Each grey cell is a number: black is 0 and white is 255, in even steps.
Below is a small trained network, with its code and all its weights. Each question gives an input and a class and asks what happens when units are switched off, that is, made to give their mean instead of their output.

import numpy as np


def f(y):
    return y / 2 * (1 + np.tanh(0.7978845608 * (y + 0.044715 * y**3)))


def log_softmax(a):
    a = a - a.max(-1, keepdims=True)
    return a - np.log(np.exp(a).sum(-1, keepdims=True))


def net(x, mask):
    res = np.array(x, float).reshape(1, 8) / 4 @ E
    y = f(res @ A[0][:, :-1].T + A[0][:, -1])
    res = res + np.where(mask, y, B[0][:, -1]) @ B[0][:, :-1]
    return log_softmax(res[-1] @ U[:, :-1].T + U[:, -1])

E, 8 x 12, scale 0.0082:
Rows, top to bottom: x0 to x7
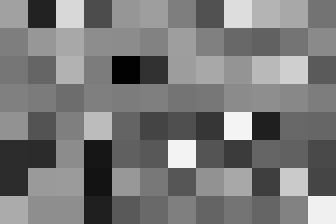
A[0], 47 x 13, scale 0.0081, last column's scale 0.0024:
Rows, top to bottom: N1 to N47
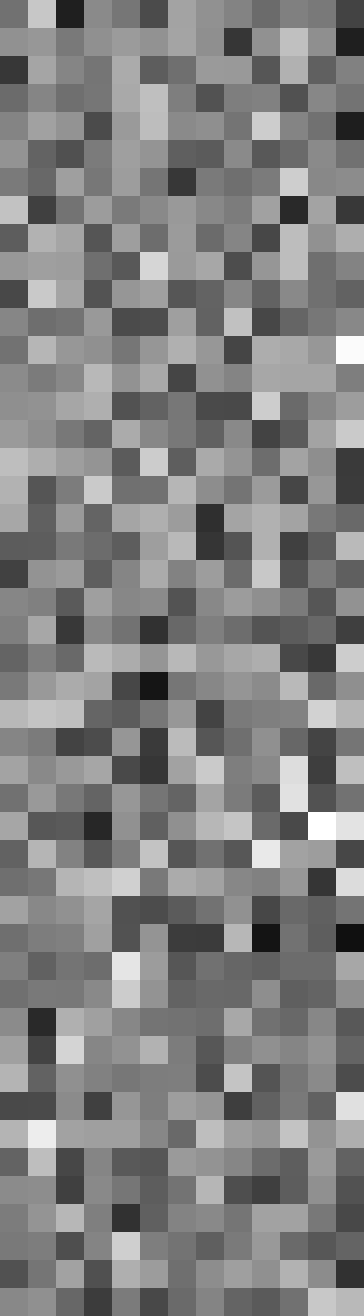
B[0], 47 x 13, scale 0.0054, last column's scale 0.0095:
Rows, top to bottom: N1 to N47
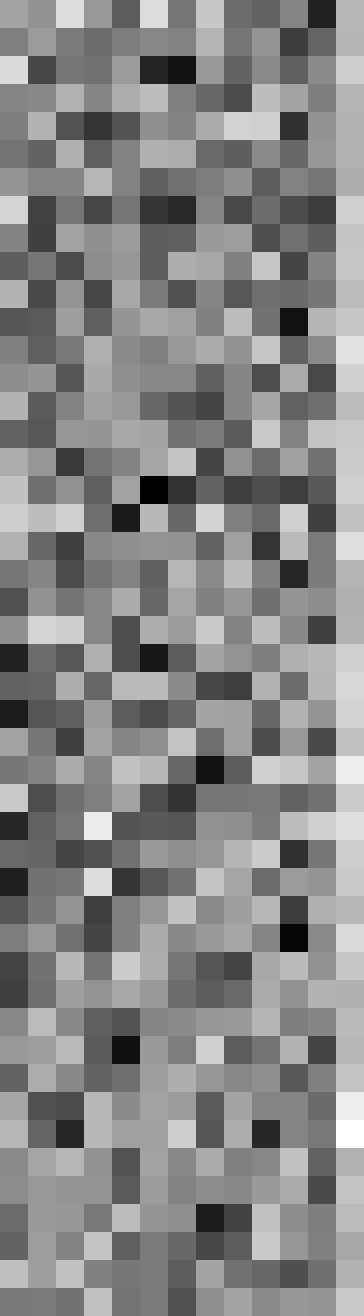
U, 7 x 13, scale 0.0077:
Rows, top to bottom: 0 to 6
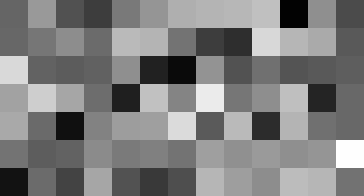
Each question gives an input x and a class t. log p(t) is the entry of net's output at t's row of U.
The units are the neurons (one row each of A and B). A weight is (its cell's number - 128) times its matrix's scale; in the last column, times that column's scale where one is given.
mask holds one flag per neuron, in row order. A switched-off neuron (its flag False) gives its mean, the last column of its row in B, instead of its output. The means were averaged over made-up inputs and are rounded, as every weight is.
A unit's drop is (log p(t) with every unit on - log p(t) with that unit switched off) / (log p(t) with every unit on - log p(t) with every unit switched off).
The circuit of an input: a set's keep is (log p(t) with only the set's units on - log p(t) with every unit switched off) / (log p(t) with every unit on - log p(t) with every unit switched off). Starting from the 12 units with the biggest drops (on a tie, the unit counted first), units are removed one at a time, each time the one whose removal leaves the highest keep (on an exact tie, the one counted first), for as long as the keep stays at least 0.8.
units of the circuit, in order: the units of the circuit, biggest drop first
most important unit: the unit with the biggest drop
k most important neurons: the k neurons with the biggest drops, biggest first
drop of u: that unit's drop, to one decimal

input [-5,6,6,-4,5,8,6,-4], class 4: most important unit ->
N27
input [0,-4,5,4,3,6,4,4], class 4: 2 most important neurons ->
(N27, N40)
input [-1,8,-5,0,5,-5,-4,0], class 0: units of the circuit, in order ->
(N34, N33)
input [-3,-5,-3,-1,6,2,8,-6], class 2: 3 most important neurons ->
(N3, N29, N11)
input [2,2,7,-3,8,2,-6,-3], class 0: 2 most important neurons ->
(N12, N33)
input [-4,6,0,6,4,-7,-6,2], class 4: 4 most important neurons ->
(N41, N17, N3, N14)
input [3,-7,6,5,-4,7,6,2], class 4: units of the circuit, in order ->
(N27, N40)
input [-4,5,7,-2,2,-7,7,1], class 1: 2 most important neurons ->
(N28, N25)
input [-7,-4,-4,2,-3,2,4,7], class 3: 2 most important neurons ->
(N1, N23)
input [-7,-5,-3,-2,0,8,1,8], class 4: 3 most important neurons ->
(N27, N40, N20)
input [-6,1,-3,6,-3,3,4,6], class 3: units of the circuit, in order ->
(N1, N42)
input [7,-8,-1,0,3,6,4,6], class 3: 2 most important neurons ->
(N19, N38)
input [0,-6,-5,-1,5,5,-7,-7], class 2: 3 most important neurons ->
(N18, N8, N30)
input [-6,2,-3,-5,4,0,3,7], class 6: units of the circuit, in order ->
(N30)
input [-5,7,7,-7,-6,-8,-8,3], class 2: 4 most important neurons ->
(N18, N8, N15, N2)
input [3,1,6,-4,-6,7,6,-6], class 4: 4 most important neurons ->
(N40, N20, N27, N21)
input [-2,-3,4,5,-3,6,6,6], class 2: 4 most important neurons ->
(N41, N29, N3, N9)
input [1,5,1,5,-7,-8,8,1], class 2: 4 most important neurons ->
(N29, N3, N11, N46)
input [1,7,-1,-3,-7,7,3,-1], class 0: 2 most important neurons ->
(N5, N41)
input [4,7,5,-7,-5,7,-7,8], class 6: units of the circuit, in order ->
(N26)
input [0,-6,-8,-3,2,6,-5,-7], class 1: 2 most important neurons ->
(N35, N4)
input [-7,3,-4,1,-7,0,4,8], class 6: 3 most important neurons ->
(N30, N47, N26)
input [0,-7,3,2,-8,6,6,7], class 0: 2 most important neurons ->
(N5, N31)
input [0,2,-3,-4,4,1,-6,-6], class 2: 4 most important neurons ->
(N18, N8, N30, N26)
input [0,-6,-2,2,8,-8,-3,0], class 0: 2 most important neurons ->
(N34, N33)
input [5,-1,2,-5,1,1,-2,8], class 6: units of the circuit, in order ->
(N30, N26)
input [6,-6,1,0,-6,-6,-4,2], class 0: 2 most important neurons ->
(N31, N5)
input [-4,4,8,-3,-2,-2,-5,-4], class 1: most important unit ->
N28
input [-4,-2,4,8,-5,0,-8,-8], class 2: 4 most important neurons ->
(N18, N8, N15, N30)
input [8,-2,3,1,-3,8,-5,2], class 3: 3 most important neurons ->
(N19, N38, N41)
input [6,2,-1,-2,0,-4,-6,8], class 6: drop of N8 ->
-0.1
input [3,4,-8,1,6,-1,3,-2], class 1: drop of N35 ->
0.3
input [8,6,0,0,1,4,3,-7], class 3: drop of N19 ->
0.3
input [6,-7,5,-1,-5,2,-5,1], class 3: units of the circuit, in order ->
(N19)
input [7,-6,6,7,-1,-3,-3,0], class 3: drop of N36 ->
0.1
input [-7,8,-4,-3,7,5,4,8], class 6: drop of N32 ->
-0.3
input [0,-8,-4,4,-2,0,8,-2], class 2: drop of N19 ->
0.0
